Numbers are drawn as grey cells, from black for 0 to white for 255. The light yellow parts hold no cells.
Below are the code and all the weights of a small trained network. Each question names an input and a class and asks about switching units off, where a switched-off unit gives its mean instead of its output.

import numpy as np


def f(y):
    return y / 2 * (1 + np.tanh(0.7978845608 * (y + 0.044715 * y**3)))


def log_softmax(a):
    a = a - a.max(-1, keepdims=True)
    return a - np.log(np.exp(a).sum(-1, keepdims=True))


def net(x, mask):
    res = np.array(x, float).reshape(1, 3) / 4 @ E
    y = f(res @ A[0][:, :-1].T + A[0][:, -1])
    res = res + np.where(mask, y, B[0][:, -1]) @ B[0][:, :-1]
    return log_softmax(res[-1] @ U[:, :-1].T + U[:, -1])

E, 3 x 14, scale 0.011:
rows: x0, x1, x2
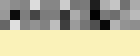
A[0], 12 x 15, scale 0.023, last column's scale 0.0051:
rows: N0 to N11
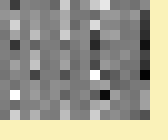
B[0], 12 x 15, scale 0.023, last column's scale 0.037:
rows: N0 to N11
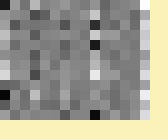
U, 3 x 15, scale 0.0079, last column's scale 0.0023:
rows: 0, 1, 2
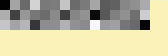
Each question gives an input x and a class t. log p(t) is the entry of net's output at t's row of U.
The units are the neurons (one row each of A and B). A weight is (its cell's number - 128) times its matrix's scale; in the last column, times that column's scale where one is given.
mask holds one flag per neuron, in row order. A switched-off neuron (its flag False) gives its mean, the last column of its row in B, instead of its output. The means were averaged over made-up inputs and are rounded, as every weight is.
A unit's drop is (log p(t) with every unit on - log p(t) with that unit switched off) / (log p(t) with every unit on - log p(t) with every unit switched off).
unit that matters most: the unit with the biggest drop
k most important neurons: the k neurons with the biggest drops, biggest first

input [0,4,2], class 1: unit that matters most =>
N0
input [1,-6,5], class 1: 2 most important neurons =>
N11, N2
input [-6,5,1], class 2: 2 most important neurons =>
N7, N11
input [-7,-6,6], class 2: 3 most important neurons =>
N7, N0, N4
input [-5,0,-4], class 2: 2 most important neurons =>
N7, N9
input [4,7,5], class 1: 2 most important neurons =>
N4, N0
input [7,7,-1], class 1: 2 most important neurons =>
N4, N7
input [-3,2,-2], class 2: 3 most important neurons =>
N9, N11, N2
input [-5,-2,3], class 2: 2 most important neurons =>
N7, N0
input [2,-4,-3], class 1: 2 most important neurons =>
N9, N11
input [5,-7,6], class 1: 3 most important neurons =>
N11, N2, N0
